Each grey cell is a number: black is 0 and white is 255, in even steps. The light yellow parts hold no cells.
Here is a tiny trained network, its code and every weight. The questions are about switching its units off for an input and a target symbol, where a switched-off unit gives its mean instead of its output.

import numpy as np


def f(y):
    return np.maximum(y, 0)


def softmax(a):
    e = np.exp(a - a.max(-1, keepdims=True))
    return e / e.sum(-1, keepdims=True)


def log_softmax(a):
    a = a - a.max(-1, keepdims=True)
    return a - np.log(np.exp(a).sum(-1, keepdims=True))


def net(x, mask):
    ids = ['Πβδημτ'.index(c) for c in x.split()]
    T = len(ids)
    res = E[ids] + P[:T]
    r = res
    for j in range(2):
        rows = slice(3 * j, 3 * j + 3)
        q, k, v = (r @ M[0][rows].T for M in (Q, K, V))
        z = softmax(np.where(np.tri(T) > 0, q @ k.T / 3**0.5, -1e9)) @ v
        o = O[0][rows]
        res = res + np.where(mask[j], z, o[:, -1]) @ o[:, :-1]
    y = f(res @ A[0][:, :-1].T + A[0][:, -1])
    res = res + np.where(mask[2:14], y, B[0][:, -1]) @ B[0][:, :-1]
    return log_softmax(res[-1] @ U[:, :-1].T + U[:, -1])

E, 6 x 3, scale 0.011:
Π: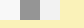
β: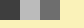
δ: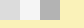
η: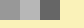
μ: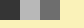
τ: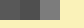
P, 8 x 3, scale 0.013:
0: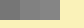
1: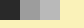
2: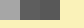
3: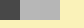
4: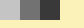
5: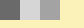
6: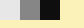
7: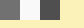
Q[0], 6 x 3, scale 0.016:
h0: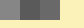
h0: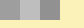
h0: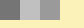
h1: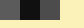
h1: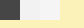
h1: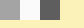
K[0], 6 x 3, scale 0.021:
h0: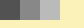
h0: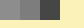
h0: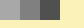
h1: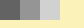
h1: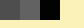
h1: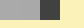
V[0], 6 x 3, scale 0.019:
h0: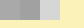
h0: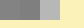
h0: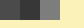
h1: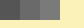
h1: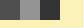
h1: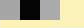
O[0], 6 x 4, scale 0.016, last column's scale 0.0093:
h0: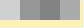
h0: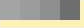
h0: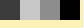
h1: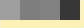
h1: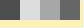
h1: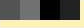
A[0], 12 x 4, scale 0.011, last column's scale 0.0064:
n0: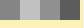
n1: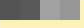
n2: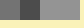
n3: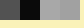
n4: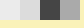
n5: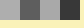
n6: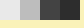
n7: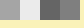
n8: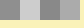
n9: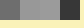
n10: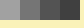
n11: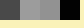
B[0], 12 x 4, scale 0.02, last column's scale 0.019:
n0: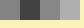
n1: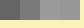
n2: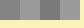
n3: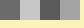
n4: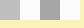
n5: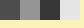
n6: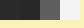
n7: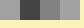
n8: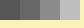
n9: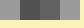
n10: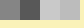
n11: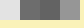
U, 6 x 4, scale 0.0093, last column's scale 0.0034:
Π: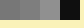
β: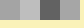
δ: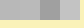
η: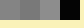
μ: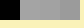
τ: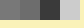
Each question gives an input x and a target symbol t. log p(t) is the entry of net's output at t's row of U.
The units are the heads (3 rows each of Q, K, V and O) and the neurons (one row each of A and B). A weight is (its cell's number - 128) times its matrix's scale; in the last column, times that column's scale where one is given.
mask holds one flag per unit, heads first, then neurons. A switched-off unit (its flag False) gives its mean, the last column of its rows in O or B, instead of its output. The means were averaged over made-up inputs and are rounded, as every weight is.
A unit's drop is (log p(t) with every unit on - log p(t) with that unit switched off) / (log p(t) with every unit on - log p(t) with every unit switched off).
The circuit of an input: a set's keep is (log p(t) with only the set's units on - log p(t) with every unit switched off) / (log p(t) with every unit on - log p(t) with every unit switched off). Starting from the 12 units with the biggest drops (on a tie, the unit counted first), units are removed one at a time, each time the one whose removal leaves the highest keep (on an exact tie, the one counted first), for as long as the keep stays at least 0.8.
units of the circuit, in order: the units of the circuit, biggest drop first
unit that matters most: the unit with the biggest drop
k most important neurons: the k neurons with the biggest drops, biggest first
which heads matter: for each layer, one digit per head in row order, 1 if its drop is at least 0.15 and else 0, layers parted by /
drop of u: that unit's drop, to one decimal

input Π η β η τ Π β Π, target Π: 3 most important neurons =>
n4, n11, n6
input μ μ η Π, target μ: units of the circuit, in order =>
h0
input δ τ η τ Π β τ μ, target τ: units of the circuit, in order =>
n4, n11, h0, h1
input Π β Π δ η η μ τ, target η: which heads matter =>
01
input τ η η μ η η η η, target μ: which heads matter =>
11
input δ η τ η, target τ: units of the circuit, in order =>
n4, h1, h0, n11
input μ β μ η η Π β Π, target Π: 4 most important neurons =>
n4, n6, n11, n9
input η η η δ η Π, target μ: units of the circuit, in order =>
h0, h1
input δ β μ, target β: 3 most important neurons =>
n6, n10, n8
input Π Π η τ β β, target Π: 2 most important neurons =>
n4, n11
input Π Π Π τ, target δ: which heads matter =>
10
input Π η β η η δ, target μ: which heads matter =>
11
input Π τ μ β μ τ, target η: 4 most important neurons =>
n4, n11, n6, n5
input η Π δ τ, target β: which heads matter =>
10
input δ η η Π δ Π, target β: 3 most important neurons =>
n10, n5, n4
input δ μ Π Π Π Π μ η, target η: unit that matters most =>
h1
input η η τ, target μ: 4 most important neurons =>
n4, n5, n11, n7
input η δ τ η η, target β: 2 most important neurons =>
n5, n10
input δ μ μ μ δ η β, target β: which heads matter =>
01
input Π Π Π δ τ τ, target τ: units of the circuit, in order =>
n4
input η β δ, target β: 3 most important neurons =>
n4, n5, n8
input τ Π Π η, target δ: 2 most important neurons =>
n4, n5
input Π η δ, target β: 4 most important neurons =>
n4, n5, n6, n8
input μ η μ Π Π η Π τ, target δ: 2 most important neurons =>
n4, n3
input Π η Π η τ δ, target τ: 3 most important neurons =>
n4, n11, n10
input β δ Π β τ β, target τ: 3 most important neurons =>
n4, n11, n10
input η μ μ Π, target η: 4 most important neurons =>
n4, n6, n11, n5
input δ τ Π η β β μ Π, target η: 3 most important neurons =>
n4, n11, n6
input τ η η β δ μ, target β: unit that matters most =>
h0
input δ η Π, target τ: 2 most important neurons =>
n6, n5
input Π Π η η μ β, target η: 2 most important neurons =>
n4, n11
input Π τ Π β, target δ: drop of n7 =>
0.1
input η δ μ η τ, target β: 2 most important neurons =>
n4, n5
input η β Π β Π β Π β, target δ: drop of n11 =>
-0.1
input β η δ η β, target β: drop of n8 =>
0.3
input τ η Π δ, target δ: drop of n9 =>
0.0
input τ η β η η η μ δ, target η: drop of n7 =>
0.1
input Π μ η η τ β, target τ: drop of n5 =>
-0.1
